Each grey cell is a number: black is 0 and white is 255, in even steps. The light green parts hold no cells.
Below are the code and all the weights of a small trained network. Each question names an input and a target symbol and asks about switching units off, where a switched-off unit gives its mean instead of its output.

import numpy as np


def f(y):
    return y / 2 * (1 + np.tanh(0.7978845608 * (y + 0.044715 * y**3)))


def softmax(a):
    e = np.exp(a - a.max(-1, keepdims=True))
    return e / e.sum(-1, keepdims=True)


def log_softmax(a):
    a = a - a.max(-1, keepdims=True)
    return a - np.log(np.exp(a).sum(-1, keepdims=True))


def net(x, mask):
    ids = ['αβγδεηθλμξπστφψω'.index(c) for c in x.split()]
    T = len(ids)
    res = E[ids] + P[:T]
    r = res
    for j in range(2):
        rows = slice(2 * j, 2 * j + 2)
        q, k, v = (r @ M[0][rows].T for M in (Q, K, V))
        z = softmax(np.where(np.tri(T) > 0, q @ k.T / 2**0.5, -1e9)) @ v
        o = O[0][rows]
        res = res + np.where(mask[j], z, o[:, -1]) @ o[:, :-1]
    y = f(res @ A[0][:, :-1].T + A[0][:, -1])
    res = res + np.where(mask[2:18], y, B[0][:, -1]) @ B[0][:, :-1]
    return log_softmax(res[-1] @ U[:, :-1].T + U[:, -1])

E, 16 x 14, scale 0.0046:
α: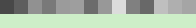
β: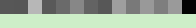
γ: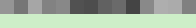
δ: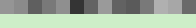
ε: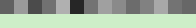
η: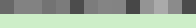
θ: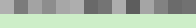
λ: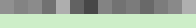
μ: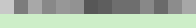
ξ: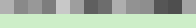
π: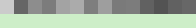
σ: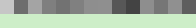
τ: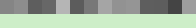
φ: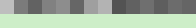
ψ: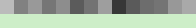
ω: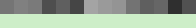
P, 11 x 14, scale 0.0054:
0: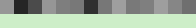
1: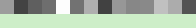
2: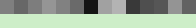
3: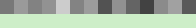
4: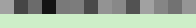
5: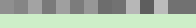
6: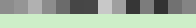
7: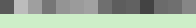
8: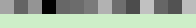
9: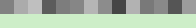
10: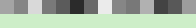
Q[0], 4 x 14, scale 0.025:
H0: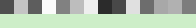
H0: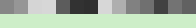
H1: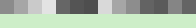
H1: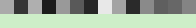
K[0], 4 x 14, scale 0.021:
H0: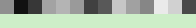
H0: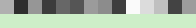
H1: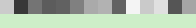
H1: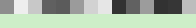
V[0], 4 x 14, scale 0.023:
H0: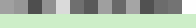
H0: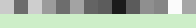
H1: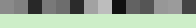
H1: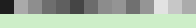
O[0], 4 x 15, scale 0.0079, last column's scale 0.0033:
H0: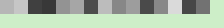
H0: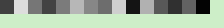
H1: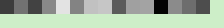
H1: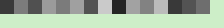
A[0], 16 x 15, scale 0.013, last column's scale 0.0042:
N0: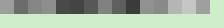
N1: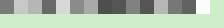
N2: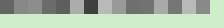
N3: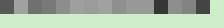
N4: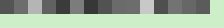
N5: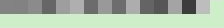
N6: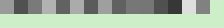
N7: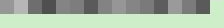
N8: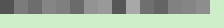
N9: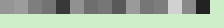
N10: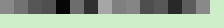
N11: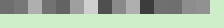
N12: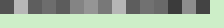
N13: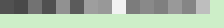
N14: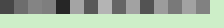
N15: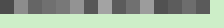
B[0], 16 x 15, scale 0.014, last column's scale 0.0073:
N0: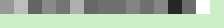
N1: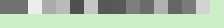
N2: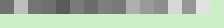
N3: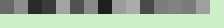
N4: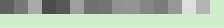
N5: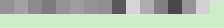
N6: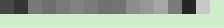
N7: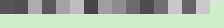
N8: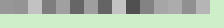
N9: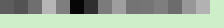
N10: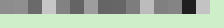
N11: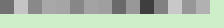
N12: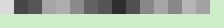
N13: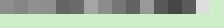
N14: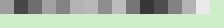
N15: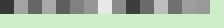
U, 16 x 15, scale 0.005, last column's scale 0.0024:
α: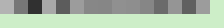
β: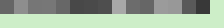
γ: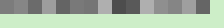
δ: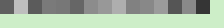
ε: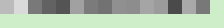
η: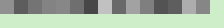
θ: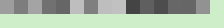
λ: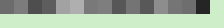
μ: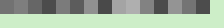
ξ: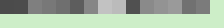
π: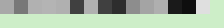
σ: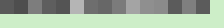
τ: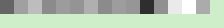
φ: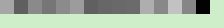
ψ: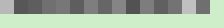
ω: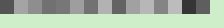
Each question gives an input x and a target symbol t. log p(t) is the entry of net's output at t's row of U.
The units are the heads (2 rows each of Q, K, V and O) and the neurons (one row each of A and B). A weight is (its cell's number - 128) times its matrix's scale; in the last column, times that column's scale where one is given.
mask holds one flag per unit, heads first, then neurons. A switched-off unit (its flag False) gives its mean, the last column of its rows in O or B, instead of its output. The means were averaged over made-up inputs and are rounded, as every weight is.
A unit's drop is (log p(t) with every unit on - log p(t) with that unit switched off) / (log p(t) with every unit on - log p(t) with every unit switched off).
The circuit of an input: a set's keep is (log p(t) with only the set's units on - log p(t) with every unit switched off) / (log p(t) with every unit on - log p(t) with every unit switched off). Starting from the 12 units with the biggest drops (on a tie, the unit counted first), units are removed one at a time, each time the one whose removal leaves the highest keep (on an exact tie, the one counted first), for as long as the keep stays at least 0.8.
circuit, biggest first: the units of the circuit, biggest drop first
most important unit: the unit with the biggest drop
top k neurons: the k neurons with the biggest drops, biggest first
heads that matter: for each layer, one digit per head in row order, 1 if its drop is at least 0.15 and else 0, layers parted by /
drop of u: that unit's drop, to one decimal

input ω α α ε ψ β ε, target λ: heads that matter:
11
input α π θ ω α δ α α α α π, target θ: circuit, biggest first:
H1, N7, H0, N13
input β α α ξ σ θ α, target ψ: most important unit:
H0
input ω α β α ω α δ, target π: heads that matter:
11
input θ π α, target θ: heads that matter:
01
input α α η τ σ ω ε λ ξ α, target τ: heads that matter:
00
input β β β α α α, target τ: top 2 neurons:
N11, N10
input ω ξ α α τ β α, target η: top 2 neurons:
N9, N5
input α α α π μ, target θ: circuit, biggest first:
H1, N7, H0, N13
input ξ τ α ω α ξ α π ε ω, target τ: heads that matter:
10
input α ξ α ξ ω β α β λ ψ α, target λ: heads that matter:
11
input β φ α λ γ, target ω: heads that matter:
10
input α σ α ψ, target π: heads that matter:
00
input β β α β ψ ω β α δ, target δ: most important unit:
H1
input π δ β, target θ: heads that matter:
01
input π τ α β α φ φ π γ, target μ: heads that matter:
11
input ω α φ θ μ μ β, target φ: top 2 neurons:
N12, N7
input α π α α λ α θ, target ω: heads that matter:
10
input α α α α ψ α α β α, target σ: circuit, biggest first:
H0, N6, N4
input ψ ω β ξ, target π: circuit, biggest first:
N1
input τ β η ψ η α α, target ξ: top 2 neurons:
N6, N15
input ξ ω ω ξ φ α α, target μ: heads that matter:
01
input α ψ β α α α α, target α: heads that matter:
01
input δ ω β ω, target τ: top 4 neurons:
N11, N8, N0, N10
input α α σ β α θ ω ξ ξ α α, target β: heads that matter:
11
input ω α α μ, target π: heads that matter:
00
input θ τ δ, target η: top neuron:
N9
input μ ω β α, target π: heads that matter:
10
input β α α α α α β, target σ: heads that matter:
10
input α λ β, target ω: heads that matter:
10
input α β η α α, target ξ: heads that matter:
11
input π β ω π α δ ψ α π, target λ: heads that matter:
11
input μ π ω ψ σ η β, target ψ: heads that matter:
11
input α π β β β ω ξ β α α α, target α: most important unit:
N14
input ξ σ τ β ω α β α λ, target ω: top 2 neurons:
N7, N10
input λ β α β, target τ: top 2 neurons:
N4, N10
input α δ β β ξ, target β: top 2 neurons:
N9, N7
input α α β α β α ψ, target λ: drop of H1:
0.5
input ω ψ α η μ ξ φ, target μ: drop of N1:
0.0
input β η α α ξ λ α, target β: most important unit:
H1
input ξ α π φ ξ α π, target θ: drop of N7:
0.4
